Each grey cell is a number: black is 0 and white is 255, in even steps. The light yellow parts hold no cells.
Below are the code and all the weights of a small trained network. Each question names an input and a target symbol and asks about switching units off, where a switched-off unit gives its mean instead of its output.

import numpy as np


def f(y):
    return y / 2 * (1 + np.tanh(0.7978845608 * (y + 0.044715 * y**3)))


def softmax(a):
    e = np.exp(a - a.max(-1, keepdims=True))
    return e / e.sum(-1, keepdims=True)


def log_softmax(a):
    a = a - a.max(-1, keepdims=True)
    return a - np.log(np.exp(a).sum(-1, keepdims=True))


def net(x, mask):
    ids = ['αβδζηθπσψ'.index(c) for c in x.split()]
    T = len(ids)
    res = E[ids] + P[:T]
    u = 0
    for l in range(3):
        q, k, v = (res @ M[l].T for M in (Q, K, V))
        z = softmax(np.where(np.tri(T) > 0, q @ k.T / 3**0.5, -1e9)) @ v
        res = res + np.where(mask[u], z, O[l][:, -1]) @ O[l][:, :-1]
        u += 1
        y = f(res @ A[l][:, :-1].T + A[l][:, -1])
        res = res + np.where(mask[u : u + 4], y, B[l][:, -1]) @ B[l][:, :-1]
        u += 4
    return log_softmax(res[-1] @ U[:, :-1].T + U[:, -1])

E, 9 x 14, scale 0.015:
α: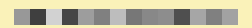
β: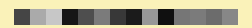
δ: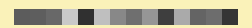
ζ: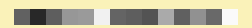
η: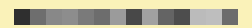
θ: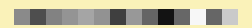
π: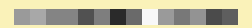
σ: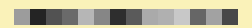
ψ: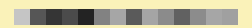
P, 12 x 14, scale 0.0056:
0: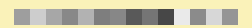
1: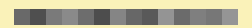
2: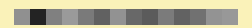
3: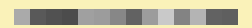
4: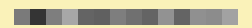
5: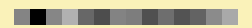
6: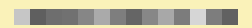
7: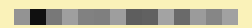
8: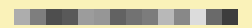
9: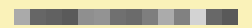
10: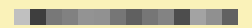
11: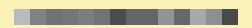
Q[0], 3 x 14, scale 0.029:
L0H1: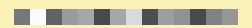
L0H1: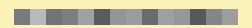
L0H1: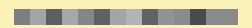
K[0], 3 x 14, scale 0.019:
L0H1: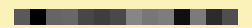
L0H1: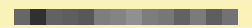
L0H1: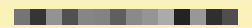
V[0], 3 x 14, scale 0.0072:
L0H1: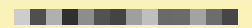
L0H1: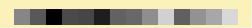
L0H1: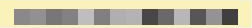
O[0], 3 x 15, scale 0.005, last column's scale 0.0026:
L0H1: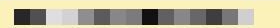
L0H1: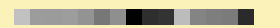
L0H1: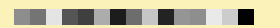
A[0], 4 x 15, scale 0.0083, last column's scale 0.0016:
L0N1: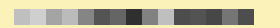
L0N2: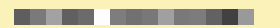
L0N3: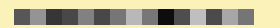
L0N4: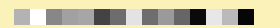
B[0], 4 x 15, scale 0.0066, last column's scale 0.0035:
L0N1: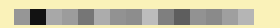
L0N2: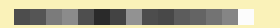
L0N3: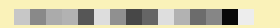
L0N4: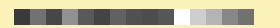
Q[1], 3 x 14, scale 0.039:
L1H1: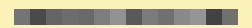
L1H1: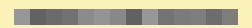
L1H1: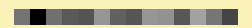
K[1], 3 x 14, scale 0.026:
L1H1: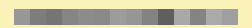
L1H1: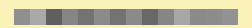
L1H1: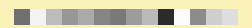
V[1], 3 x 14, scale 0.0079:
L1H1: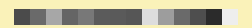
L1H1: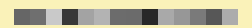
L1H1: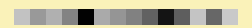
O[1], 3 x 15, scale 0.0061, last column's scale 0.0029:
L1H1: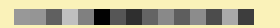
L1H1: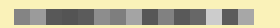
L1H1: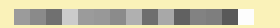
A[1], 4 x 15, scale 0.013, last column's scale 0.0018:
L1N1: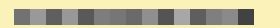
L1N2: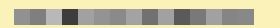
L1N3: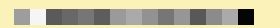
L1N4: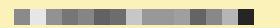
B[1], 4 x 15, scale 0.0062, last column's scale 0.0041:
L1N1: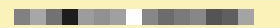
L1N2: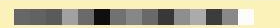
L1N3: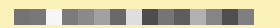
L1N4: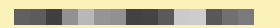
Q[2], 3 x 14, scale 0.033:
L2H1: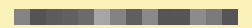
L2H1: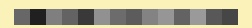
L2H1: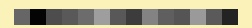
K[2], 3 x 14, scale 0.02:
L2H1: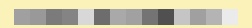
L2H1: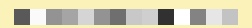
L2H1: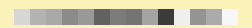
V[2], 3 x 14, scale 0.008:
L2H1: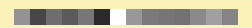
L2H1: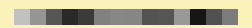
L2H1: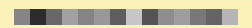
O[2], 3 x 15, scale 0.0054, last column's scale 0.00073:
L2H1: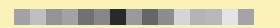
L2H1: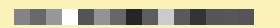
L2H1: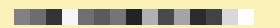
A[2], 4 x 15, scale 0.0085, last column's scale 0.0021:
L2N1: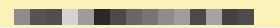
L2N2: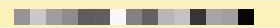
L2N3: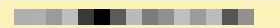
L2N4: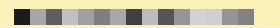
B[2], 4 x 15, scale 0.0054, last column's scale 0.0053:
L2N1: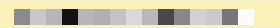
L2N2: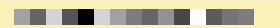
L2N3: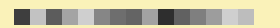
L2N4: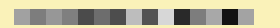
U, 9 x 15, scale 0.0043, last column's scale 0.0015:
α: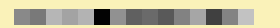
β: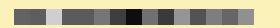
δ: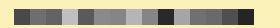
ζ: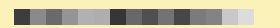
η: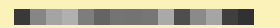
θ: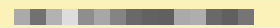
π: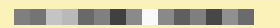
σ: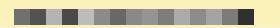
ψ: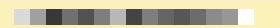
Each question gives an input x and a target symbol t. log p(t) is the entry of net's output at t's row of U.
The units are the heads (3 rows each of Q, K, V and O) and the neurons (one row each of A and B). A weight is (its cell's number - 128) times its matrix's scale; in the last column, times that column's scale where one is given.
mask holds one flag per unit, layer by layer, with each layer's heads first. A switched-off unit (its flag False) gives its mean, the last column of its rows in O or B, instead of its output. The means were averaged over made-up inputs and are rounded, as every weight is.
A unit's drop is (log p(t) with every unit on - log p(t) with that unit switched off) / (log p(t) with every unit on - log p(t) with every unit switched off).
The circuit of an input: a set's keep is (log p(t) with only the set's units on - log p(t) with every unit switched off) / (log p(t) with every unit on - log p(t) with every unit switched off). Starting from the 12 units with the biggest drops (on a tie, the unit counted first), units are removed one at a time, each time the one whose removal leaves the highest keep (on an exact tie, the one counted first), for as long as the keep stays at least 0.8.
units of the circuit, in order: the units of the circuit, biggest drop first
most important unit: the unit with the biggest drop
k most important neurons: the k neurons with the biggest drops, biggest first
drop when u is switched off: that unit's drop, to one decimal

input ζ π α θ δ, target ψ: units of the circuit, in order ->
[L0H1; L1H1]
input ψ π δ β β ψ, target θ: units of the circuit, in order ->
[L0H1; L1H1; L2H1]
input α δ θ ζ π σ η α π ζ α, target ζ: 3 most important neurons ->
[L0N3; L2N3; L1N2]
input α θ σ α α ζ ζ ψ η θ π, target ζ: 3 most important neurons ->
[L0N3; L2N3; L1N2]
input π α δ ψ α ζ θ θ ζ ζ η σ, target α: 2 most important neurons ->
[L0N3; L0N1]
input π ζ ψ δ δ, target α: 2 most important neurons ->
[L0N1; L0N3]
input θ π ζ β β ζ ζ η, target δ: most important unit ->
L1H1
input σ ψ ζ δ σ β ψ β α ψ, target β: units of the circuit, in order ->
[L1H1; L0H1]
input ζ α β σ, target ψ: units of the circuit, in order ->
[L0H1; L2H1]
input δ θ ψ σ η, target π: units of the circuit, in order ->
[L0H1; L1H1]
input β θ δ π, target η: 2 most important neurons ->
[L0N3; L1N2]
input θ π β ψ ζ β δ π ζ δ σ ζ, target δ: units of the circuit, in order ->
[L1H1; L0N3; L1N2; L2H1]
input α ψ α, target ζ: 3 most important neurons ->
[L2N3; L1N2; L0N3]
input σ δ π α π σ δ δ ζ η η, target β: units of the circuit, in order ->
[L1H1]
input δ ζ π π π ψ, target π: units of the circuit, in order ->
[L0H1; L1H1]
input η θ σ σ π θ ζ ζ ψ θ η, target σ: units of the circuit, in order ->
[L2H1; L0N3]
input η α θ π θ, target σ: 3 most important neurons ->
[L0N3; L0N2; L1N2]
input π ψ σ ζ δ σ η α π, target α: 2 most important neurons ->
[L0N3; L0N1]
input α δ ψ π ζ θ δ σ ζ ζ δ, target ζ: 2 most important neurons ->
[L0N3; L2N3]
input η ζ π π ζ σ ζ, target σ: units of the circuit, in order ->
[L2H1]
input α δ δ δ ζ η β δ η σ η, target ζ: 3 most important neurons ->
[L2N3; L1N2; L0N3]
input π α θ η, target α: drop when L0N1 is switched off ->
0.4
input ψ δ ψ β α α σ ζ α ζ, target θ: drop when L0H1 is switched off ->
1.0
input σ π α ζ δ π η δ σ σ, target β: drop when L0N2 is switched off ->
0.0
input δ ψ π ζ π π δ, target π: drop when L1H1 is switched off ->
0.3
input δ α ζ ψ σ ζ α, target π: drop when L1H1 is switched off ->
0.3
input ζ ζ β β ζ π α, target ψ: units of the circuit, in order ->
[L0H1]
